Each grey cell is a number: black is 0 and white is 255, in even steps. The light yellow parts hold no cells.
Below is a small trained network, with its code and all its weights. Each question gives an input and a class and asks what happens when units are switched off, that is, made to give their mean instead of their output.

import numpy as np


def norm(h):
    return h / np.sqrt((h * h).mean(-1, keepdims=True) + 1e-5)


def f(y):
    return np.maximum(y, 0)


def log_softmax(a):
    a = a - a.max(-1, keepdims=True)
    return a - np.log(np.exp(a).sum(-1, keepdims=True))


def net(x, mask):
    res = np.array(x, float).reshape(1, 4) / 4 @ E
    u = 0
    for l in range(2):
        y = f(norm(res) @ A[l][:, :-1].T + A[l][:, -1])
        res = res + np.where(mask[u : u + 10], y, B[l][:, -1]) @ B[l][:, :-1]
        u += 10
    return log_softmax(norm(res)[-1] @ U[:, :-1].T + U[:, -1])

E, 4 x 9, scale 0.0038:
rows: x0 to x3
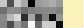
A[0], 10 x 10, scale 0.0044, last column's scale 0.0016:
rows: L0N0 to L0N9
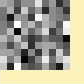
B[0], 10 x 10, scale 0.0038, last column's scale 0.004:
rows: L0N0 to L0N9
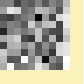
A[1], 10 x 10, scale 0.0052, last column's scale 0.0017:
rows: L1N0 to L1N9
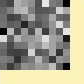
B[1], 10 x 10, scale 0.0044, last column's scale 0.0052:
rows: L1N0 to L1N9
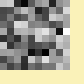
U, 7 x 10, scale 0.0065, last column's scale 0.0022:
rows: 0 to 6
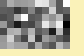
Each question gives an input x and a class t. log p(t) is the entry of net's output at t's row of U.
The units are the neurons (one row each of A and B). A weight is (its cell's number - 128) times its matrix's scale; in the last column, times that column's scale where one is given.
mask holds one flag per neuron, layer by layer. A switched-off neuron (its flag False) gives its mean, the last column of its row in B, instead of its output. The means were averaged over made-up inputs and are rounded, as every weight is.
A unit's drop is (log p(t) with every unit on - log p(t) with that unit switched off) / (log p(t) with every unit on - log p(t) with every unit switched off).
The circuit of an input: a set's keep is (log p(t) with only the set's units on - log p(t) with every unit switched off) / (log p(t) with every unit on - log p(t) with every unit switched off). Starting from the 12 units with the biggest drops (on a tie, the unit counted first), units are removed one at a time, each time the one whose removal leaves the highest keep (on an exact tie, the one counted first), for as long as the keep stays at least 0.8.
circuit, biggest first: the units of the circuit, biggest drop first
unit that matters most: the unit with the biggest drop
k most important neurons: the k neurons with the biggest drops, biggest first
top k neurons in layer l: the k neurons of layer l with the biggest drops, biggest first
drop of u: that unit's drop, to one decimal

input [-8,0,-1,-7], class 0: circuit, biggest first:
L1N4; L0N2
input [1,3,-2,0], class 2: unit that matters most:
L1N3
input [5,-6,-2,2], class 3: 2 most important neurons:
L0N2; L1N0
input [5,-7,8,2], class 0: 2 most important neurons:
L0N9; L0N3
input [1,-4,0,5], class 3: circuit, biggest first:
L1N5; L1N4
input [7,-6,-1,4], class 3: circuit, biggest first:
L0N2; L1N0
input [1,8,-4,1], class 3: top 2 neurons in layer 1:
L1N0; L1N6
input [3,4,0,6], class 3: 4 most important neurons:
L1N5; L1N6; L1N4; L0N1
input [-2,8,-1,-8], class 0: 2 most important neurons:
L1N4; L0N2
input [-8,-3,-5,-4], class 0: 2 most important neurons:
L1N4; L0N1
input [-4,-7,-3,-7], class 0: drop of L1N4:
0.1
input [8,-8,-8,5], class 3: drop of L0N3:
0.0
